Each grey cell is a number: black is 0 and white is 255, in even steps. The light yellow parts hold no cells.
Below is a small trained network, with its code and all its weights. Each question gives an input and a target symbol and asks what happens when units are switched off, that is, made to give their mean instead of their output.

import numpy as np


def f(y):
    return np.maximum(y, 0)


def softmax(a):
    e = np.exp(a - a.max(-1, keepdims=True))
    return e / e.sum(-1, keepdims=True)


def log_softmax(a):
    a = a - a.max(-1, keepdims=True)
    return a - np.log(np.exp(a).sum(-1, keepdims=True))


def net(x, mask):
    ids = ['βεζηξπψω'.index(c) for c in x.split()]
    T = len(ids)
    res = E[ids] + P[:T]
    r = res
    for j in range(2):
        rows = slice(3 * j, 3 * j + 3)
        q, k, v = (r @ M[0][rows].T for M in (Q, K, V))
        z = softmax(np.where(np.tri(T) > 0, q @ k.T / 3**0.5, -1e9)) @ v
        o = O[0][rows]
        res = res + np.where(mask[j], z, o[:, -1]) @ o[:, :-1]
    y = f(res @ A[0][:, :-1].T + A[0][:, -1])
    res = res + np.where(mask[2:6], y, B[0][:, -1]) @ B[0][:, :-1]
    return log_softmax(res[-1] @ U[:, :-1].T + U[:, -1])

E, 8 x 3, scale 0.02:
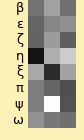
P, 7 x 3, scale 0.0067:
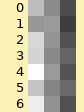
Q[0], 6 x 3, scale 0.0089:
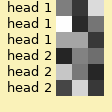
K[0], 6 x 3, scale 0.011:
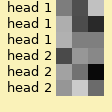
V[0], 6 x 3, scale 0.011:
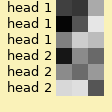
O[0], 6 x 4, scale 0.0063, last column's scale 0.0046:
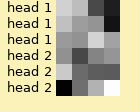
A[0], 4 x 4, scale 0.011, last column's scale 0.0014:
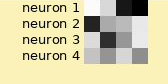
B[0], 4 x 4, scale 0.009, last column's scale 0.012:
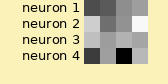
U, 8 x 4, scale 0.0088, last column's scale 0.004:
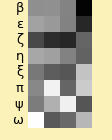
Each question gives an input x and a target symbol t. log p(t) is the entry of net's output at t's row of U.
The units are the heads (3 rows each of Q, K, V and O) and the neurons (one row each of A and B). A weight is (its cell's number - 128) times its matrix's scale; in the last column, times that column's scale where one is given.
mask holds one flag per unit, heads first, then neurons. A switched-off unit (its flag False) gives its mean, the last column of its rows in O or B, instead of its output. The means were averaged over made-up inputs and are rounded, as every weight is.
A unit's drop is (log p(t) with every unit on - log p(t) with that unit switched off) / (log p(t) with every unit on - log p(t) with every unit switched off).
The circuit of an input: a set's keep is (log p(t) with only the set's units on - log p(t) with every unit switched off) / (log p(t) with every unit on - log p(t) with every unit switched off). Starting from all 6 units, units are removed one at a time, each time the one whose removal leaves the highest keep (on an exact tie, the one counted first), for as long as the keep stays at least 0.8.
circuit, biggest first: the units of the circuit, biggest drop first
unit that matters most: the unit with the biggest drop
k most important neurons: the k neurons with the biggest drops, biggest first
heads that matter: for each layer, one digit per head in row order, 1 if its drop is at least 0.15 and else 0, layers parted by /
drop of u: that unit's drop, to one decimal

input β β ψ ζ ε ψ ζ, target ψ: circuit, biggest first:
[head 2; neuron 4]
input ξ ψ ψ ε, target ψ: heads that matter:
11
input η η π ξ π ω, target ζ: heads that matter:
10
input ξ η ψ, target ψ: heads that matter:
11
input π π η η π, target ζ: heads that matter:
10
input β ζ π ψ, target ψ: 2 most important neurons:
[neuron 4; neuron 2]
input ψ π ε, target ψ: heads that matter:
01
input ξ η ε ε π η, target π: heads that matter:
10
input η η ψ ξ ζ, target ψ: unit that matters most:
head 2
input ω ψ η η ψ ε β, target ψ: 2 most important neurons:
[neuron 4; neuron 2]
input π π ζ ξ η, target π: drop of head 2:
0.1
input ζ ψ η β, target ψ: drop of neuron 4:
0.3
